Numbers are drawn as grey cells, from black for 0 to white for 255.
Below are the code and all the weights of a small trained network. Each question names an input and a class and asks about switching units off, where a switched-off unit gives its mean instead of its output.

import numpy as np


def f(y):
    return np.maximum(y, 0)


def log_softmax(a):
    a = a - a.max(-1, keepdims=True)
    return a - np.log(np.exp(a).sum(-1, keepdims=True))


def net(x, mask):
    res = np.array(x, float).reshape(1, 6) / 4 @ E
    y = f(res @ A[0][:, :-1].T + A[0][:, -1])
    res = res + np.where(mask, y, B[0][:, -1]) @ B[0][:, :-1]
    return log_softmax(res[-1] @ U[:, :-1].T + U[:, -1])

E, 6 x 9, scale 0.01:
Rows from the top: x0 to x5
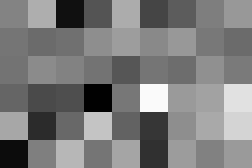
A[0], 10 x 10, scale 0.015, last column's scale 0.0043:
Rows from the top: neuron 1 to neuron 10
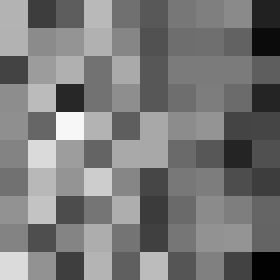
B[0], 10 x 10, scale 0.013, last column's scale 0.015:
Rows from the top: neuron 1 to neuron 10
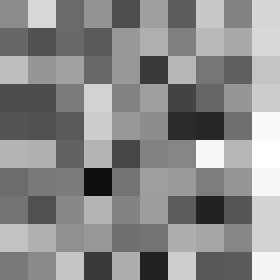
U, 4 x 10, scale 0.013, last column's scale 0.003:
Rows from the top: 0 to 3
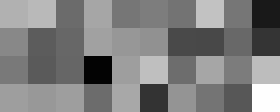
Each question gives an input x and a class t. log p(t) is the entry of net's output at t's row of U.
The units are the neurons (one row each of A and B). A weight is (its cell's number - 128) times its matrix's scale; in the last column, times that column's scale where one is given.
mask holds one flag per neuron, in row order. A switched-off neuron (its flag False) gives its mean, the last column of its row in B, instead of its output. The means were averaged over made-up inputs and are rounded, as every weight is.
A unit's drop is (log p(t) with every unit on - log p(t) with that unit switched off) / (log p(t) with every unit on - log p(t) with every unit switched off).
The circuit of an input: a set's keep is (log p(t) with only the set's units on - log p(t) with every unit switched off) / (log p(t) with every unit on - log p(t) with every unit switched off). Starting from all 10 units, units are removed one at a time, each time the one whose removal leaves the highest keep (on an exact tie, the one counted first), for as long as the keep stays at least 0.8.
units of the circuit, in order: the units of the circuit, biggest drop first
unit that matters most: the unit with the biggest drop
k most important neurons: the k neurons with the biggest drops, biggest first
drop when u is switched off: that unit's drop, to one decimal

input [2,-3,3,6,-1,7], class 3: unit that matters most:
neuron 7
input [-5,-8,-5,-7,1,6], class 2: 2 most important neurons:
(neuron 7; neuron 2)
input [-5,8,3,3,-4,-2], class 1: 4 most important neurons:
(neuron 5; neuron 1; neuron 9; neuron 7)
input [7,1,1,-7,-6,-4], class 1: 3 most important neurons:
(neuron 8; neuron 4; neuron 1)
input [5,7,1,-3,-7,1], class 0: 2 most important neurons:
(neuron 6; neuron 5)
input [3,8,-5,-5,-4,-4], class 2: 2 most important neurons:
(neuron 7; neuron 2)
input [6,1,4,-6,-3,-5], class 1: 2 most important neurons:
(neuron 8; neuron 4)
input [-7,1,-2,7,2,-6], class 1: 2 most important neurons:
(neuron 7; neuron 5)
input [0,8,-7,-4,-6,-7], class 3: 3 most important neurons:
(neuron 10; neuron 1; neuron 9)
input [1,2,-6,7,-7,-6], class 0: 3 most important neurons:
(neuron 6; neuron 7; neuron 2)
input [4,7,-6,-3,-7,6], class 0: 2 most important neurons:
(neuron 6; neuron 10)
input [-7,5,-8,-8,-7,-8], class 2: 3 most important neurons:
(neuron 7; neuron 2; neuron 10)
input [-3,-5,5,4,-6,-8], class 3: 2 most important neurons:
(neuron 10; neuron 1)
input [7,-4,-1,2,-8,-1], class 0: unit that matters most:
neuron 6
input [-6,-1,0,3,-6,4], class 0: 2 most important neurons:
(neuron 6; neuron 8)
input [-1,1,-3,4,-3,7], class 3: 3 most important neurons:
(neuron 3; neuron 7; neuron 2)
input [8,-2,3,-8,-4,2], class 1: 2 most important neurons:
(neuron 8; neuron 4)
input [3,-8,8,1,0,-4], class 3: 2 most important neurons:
(neuron 5; neuron 10)
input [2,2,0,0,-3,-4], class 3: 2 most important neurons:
(neuron 10; neuron 1)
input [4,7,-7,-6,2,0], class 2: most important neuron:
(neuron 7)
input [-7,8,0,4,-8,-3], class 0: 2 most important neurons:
(neuron 6; neuron 8)
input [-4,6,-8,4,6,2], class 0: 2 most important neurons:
(neuron 10; neuron 7)
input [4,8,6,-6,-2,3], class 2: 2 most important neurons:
(neuron 7; neuron 5)
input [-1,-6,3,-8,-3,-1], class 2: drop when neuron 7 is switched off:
0.9
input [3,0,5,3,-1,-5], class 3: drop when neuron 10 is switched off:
0.4
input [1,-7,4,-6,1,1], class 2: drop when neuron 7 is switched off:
0.6
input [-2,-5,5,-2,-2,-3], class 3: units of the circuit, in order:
(neuron 10)
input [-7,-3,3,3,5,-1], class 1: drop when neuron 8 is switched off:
0.0
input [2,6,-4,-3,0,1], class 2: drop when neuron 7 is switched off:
0.3
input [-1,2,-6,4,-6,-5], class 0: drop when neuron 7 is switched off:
0.3
